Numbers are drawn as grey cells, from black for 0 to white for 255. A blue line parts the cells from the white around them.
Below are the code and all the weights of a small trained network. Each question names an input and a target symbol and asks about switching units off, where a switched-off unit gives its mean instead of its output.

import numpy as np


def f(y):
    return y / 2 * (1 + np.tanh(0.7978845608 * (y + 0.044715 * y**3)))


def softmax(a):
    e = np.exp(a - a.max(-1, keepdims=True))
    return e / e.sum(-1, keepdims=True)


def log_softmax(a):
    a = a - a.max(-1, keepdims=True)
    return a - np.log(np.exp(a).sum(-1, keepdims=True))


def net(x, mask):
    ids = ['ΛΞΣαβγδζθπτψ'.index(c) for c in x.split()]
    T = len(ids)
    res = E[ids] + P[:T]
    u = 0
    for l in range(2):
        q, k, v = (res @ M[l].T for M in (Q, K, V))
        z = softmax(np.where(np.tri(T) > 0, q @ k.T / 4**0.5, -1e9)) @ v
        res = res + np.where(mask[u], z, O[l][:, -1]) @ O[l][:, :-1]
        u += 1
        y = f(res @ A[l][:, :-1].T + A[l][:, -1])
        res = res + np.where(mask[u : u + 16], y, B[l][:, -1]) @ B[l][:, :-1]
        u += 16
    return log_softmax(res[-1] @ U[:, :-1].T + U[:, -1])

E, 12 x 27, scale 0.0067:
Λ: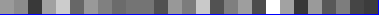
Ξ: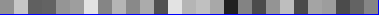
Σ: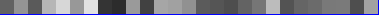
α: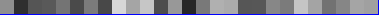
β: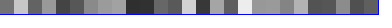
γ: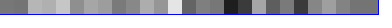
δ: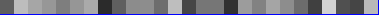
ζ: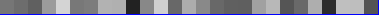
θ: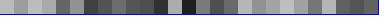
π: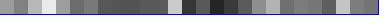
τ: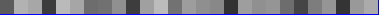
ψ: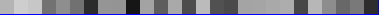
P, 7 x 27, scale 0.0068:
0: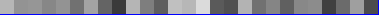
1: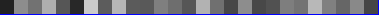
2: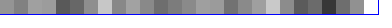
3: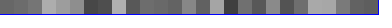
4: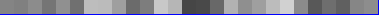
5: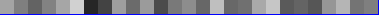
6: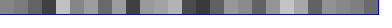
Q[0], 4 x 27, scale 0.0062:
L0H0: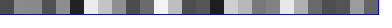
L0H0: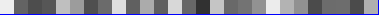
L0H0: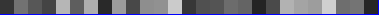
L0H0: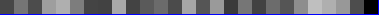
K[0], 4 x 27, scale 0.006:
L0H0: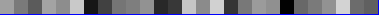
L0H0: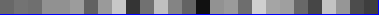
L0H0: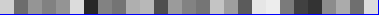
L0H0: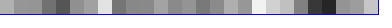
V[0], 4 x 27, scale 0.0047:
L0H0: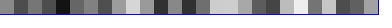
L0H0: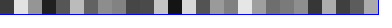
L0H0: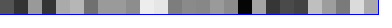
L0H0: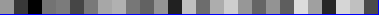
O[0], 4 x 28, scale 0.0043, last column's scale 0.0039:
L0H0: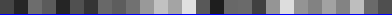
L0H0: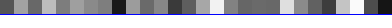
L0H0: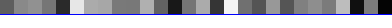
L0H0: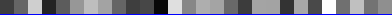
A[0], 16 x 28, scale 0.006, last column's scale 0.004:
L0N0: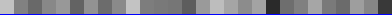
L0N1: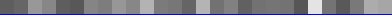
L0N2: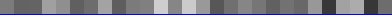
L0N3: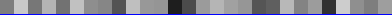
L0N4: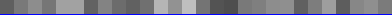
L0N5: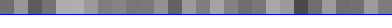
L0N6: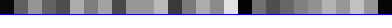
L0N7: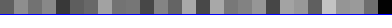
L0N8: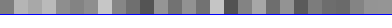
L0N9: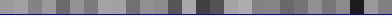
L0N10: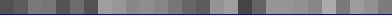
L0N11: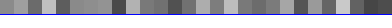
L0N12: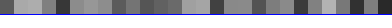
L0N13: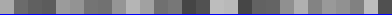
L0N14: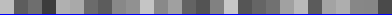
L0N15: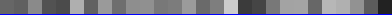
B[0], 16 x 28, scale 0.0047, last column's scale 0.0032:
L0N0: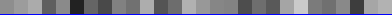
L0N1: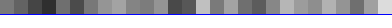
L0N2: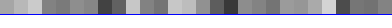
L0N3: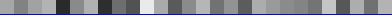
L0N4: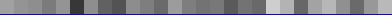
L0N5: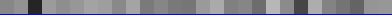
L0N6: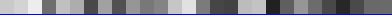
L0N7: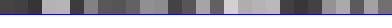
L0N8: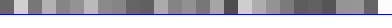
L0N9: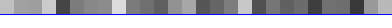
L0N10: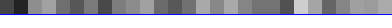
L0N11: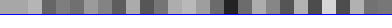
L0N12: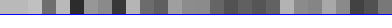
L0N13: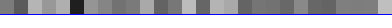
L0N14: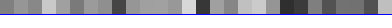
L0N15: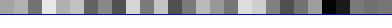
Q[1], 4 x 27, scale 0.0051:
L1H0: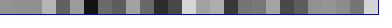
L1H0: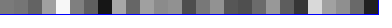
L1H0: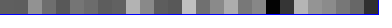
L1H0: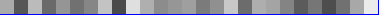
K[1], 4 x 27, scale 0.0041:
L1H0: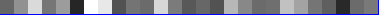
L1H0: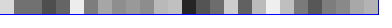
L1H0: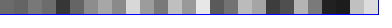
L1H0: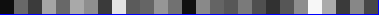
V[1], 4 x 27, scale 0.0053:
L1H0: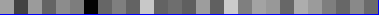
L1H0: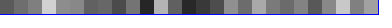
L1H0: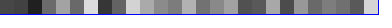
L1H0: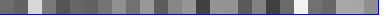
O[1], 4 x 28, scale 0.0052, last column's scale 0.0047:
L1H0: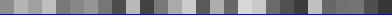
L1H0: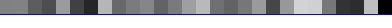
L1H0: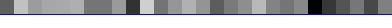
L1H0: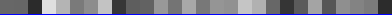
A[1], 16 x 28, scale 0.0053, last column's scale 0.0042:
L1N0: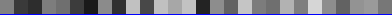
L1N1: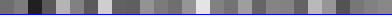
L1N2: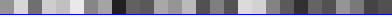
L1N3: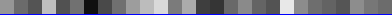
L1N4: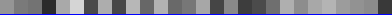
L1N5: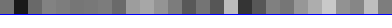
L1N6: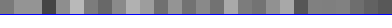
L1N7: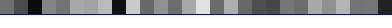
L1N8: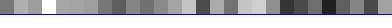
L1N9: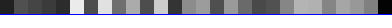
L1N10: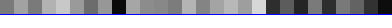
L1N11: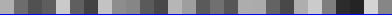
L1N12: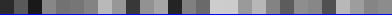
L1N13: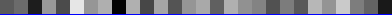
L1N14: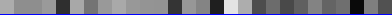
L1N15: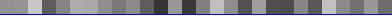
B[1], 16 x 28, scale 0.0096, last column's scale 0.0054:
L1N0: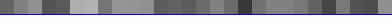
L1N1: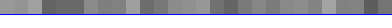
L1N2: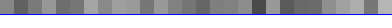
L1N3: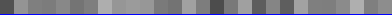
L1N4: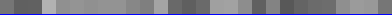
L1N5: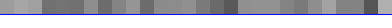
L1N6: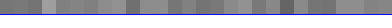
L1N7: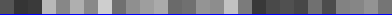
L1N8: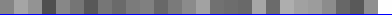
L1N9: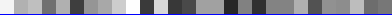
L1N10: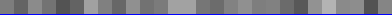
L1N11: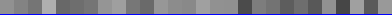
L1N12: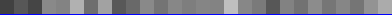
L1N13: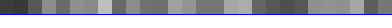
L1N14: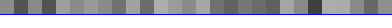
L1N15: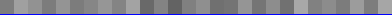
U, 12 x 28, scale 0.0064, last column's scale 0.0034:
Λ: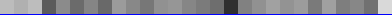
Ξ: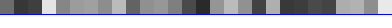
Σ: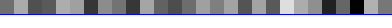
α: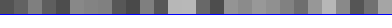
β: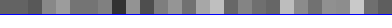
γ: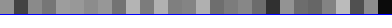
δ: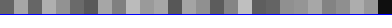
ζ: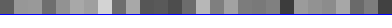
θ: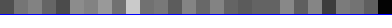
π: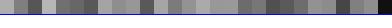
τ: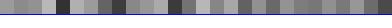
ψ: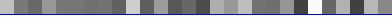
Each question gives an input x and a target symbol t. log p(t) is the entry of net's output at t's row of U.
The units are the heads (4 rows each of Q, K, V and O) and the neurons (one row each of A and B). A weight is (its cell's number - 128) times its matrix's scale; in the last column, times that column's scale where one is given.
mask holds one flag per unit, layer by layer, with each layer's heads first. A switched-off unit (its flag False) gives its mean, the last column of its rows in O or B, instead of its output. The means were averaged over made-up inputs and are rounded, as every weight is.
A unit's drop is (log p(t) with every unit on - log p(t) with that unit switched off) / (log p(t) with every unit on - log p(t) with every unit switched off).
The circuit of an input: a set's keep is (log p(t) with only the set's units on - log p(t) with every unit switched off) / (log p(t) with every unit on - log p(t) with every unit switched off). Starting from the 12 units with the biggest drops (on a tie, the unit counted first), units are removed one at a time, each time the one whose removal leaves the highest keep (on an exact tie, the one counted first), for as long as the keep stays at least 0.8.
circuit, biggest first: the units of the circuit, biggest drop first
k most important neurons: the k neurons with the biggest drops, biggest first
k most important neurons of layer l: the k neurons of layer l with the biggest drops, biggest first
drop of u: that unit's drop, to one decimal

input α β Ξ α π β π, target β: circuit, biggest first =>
L0H0
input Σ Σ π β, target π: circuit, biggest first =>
L1N11, L1H0, L0H0
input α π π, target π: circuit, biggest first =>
L1N11, L1H0, L0H0
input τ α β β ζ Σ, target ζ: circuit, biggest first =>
L0H0, L1N15
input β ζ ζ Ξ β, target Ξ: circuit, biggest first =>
L1N8, L1H0, L0H0
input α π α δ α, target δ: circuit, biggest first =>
L0H0, L1N3
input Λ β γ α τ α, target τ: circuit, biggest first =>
L0H0, L0N3
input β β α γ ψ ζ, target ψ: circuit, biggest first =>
L1H0, L0H0
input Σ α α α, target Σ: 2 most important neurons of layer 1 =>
L1N8, L1N12
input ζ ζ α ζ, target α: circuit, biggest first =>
L0H0, L1N9
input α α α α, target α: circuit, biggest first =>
L1N8, L0H0, L1H0
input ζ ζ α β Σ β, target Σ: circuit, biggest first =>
L1H0, L0H0
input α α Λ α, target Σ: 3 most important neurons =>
L1N8, L1N2, L1N5
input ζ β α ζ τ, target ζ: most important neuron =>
L1N15
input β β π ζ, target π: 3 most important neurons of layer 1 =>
L1N11, L1N4, L1N8
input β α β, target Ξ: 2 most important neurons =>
L1N8, L0N0
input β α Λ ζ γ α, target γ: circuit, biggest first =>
L1N14, L0H0, L0N9
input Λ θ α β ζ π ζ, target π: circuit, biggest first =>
L1H0, L1N11, L0H0
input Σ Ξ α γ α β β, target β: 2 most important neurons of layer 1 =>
L1N8, L1N2
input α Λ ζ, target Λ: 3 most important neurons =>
L1N8, L0N8, L1N12
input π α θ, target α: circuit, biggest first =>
L0H0
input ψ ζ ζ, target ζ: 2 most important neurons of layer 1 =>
L1N15, L1N2
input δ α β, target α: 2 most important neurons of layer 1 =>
L1N15, L1N5
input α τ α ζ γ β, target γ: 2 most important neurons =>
L1N14, L0N9
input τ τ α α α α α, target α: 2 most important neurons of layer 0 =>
L0N14, L0N10
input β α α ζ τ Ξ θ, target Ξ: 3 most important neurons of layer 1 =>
L1N8, L1N6, L1N5
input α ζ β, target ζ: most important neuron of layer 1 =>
L1N8
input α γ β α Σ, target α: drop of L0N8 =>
0.1
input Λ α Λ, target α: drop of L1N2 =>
0.1
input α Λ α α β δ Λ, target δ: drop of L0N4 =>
0.0
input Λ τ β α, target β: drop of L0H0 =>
1.1
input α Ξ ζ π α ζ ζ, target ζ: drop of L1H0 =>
0.2
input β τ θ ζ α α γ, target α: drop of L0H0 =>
1.2
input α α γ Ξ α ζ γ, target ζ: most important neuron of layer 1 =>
L1N15
